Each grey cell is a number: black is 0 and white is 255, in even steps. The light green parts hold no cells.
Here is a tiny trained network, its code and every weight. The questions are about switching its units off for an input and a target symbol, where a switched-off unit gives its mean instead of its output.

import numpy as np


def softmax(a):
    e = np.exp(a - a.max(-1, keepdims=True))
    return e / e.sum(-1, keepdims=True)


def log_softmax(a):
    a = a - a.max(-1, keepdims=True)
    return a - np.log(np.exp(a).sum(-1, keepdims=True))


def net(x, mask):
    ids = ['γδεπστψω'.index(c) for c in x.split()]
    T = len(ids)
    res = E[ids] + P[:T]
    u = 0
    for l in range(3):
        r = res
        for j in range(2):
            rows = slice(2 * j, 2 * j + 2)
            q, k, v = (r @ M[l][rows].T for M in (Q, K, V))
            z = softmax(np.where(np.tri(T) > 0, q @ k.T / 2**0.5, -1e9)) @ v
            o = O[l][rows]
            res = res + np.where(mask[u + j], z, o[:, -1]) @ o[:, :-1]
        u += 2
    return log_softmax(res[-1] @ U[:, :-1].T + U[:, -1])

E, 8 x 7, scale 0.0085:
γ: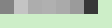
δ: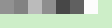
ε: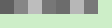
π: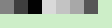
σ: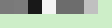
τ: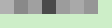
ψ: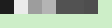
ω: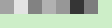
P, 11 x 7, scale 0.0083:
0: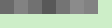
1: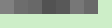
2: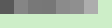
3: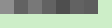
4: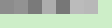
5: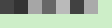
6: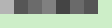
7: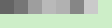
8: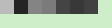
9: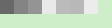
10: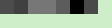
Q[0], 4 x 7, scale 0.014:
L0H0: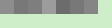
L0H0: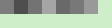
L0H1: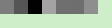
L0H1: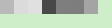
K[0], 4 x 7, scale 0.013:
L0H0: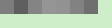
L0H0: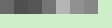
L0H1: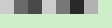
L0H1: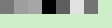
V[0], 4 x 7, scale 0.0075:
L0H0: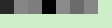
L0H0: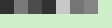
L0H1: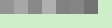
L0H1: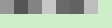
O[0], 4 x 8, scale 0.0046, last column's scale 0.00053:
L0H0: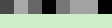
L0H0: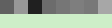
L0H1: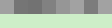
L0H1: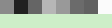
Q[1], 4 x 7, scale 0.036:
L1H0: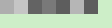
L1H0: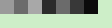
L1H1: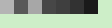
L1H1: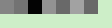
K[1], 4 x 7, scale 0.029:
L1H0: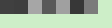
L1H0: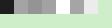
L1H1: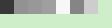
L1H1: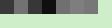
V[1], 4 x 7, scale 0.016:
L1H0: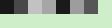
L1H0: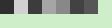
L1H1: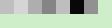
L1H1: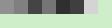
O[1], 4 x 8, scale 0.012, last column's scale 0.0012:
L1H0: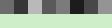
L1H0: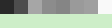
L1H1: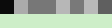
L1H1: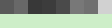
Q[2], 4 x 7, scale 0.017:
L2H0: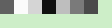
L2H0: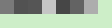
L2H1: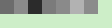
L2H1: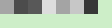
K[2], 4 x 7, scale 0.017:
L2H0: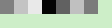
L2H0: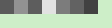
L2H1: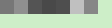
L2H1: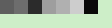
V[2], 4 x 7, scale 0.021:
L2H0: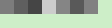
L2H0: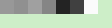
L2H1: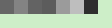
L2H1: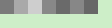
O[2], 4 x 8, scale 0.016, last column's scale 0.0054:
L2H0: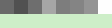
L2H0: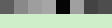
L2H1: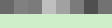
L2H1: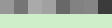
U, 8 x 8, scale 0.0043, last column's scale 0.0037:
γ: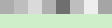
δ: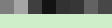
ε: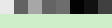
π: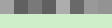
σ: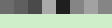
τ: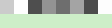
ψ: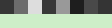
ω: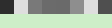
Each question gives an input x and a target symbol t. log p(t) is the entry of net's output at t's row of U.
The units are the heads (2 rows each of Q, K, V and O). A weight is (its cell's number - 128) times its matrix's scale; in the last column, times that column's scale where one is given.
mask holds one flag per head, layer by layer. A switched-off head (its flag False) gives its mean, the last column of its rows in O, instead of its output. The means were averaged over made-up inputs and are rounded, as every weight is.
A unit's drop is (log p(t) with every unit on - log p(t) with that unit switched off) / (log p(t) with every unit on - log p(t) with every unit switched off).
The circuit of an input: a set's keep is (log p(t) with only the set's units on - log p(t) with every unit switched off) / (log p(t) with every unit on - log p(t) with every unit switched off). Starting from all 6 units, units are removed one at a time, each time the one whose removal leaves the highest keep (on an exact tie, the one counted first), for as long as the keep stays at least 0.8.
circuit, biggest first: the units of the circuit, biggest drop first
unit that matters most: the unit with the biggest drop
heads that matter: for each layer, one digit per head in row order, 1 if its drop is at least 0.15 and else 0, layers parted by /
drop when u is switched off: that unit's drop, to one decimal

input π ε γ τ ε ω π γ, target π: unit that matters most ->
L1H1
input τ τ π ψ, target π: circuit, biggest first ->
[L1H1; L2H0]
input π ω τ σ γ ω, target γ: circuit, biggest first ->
[L1H1; L2H1]
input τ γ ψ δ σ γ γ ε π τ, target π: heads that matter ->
00 / 01 / 10
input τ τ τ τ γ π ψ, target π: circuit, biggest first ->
[L2H0; L1H1]
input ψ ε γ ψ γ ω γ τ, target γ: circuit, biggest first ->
[L2H1; L1H1]
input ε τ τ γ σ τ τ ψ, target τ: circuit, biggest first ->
[L1H0; L2H0]
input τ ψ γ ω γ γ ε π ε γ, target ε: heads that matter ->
00 / 10 / 00
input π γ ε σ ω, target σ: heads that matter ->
01 / 01 / 10
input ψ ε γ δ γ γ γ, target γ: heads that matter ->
00 / 01 / 01
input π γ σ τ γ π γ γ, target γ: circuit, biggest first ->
[L1H1; L1H0; L2H1]
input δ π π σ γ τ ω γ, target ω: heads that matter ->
00 / 11 / 00
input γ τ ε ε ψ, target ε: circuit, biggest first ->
[L1H0; L1H1]
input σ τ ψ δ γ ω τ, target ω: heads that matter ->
00 / 01 / 00
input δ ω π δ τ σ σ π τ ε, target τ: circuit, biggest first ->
[L1H0; L2H1]
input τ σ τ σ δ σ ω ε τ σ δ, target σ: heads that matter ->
00 / 00 / 10
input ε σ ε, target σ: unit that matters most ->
L1H1
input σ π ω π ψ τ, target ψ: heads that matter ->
00 / 10 / 00
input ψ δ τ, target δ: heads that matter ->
00 / 01 / 00
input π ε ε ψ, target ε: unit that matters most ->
L1H0
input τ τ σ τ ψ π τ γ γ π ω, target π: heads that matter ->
00 / 00 / 10
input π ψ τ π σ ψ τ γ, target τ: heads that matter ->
00 / 10 / 00
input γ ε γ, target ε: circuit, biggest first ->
[L1H0; L1H1]
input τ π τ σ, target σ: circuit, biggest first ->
[L2H0; L0H1]
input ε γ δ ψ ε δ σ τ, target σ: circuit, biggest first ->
[L1H1; L2H0]
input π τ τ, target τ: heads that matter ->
00 / 10 / 10
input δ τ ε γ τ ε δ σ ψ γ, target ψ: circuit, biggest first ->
[L1H0]
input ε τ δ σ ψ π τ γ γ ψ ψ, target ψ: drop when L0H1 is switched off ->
0.0
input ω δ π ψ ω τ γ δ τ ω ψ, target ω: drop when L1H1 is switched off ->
0.6
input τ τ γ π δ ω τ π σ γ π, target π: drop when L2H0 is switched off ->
0.9
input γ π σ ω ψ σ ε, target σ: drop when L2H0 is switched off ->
0.7
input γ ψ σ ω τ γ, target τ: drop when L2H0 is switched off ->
0.2
